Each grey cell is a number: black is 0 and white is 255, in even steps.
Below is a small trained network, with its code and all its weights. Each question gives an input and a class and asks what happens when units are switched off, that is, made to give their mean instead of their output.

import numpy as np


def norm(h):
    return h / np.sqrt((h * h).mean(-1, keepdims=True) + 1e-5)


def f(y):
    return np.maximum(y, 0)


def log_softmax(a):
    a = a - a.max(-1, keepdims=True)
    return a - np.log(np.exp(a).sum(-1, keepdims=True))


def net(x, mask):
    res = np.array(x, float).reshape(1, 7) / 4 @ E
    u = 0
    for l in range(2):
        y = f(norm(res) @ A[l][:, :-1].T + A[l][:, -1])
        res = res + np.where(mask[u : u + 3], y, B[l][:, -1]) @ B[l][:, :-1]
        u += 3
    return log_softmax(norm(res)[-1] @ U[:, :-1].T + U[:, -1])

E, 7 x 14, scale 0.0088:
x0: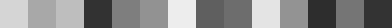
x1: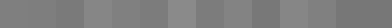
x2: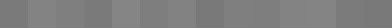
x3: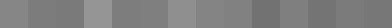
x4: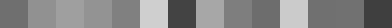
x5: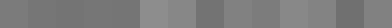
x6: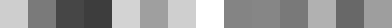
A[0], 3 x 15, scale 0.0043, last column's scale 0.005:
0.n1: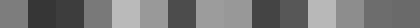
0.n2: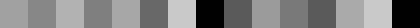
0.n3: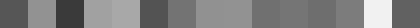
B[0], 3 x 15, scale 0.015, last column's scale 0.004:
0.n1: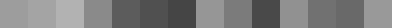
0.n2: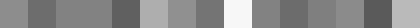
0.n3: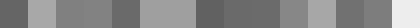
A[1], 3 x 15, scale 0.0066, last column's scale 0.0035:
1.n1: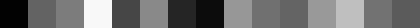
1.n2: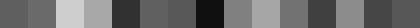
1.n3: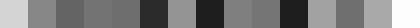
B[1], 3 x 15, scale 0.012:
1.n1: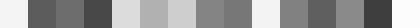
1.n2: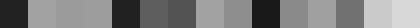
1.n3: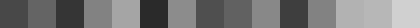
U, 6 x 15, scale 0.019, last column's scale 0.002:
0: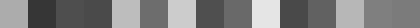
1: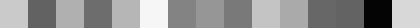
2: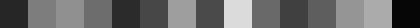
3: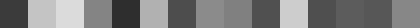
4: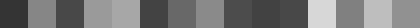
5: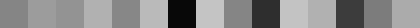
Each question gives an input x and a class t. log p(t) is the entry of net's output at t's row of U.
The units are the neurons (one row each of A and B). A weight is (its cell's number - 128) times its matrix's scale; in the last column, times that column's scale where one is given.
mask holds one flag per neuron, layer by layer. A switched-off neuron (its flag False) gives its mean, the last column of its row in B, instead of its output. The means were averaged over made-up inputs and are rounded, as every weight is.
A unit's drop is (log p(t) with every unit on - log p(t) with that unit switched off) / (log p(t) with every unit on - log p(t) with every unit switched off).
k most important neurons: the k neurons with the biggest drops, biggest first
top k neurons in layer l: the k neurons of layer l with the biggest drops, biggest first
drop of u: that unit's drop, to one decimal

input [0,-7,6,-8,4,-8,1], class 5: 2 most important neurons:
(1.n1 1.n3)
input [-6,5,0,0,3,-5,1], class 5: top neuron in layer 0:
(0.n1)
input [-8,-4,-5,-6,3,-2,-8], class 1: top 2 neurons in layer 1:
(1.n1 1.n3)
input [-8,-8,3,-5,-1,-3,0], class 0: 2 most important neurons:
(1.n1 1.n2)
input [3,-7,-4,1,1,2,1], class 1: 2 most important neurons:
(1.n2 1.n3)
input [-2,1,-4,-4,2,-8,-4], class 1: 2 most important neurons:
(1.n1 1.n3)
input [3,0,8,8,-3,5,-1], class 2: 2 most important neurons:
(1.n1 0.n2)
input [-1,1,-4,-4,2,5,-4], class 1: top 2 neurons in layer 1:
(1.n1 1.n3)
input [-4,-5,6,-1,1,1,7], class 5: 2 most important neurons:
(1.n3 1.n1)
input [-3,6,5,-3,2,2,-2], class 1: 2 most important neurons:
(1.n1 1.n3)
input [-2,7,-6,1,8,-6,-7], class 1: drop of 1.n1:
1.5
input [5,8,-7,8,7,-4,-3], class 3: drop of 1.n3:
0.0
